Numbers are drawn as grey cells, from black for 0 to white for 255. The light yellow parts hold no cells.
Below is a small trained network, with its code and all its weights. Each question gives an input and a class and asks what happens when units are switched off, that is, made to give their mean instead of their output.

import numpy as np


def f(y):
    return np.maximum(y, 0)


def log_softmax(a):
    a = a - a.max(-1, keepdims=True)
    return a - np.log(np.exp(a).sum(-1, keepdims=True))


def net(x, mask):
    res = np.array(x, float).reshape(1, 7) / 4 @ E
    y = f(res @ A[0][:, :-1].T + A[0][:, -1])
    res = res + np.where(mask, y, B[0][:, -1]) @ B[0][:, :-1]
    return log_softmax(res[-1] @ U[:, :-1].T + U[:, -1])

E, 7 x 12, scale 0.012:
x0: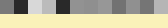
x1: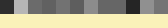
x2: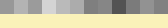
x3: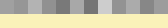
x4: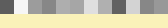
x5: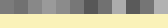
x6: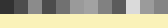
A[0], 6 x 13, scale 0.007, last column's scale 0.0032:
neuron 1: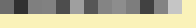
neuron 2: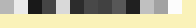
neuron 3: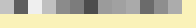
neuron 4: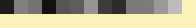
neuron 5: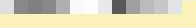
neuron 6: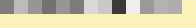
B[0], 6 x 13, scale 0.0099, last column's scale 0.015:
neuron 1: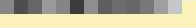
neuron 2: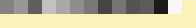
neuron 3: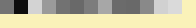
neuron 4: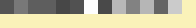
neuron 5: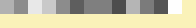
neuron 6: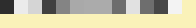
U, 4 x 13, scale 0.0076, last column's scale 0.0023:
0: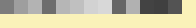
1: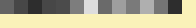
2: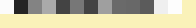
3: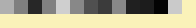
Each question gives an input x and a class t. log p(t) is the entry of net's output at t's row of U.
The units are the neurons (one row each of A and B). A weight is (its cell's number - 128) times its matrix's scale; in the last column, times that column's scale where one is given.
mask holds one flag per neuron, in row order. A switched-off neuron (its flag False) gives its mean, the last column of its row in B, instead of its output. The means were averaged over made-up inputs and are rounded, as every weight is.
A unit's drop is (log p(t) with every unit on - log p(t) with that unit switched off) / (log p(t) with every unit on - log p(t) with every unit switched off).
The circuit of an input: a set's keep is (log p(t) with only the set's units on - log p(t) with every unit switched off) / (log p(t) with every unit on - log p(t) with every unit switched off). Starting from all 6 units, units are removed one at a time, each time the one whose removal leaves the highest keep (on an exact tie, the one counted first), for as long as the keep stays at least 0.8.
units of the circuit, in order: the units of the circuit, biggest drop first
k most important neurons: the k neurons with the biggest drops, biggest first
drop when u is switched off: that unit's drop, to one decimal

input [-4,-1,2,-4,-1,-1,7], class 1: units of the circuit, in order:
(neuron 4)
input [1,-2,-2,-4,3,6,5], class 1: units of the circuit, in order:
(neuron 5; neuron 4)
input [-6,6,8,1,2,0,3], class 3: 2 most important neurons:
(neuron 2; neuron 3)
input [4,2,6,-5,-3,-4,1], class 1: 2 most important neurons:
(neuron 2; neuron 5)
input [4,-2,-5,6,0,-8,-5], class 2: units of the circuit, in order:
(neuron 3; neuron 2)
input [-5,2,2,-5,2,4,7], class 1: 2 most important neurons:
(neuron 4; neuron 5)
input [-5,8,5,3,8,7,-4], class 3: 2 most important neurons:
(neuron 2; neuron 3)
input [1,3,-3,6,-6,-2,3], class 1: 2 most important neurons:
(neuron 5; neuron 3)
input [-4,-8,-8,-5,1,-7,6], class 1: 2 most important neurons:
(neuron 4; neuron 5)
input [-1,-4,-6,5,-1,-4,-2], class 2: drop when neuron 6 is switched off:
0.3
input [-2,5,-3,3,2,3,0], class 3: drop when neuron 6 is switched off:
0.2
